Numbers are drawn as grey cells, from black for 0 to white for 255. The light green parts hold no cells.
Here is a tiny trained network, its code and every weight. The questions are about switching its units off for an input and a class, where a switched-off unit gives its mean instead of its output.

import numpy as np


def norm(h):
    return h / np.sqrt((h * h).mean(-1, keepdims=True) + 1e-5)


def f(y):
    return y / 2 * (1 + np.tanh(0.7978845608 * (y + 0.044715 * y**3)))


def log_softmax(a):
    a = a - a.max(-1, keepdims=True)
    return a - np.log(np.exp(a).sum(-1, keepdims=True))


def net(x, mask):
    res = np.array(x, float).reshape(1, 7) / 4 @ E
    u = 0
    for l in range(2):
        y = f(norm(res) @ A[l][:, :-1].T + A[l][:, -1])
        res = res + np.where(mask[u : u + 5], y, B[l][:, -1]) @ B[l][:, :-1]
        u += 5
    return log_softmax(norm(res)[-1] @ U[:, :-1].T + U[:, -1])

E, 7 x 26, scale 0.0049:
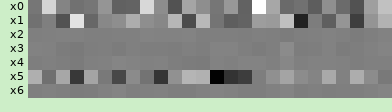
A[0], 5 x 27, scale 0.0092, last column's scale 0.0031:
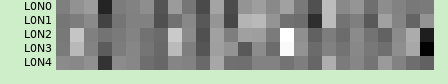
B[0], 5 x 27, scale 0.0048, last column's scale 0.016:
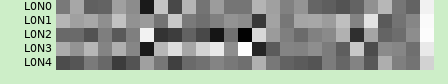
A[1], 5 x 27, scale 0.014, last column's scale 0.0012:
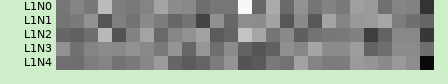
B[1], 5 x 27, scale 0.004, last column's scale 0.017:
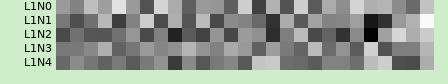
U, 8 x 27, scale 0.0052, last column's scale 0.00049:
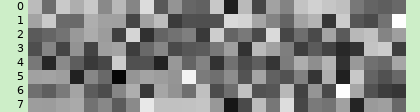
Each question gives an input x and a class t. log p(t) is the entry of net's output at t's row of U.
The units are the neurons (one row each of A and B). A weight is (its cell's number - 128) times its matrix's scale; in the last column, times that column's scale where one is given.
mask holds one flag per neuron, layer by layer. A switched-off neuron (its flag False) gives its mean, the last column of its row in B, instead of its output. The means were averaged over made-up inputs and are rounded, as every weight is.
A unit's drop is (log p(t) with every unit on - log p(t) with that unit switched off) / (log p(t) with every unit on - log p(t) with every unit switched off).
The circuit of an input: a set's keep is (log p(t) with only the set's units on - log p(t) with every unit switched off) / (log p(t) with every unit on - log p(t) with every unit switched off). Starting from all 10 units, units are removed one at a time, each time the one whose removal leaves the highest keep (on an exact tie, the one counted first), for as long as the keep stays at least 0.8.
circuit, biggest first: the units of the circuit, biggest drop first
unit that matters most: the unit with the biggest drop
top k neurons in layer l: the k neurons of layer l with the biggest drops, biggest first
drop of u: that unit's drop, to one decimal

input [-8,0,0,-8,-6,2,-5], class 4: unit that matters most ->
L0N3
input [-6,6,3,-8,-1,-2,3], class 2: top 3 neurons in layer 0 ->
L0N1, L0N2, L0N3
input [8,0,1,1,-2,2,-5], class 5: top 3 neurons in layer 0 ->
L0N3, L0N1, L0N0
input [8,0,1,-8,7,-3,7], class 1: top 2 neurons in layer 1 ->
L1N1, L1N2
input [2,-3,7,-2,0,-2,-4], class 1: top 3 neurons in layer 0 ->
L0N2, L0N1, L0N0
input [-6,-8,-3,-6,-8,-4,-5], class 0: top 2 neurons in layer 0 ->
L0N1, L0N2
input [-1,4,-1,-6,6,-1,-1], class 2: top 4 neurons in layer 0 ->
L0N1, L0N2, L0N3, L0N0
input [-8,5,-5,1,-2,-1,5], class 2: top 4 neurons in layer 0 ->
L0N1, L0N2, L0N0, L0N3
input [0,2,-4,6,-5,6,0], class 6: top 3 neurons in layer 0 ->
L0N3, L0N0, L0N1
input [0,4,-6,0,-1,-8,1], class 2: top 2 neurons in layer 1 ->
L1N0, L1N1
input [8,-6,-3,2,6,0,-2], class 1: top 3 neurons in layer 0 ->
L0N2, L0N1, L0N0
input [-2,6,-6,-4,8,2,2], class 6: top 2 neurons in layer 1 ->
L1N4, L1N1
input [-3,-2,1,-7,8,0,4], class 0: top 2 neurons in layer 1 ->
L1N0, L1N2
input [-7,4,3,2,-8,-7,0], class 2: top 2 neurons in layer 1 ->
L1N2, L1N0
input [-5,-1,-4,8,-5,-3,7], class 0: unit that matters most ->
L0N2
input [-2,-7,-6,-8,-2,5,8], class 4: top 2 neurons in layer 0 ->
L0N3, L0N4
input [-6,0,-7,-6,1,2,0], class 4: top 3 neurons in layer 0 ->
L0N3, L0N1, L0N2
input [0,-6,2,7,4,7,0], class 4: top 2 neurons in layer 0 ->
L0N4, L0N3
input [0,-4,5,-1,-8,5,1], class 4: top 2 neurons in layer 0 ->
L0N4, L0N3
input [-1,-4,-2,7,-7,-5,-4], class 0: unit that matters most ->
L0N1
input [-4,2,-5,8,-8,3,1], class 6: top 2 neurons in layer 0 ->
L0N3, L0N4
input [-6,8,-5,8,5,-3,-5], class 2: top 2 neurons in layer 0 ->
L0N1, L0N2
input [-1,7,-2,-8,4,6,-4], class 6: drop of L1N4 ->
0.3
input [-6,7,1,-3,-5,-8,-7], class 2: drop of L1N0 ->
0.1
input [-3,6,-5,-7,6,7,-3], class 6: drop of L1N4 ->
0.2
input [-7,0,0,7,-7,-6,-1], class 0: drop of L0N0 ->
-0.1
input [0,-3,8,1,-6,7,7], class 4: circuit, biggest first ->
L1N1
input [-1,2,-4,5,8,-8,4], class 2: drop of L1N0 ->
0.2
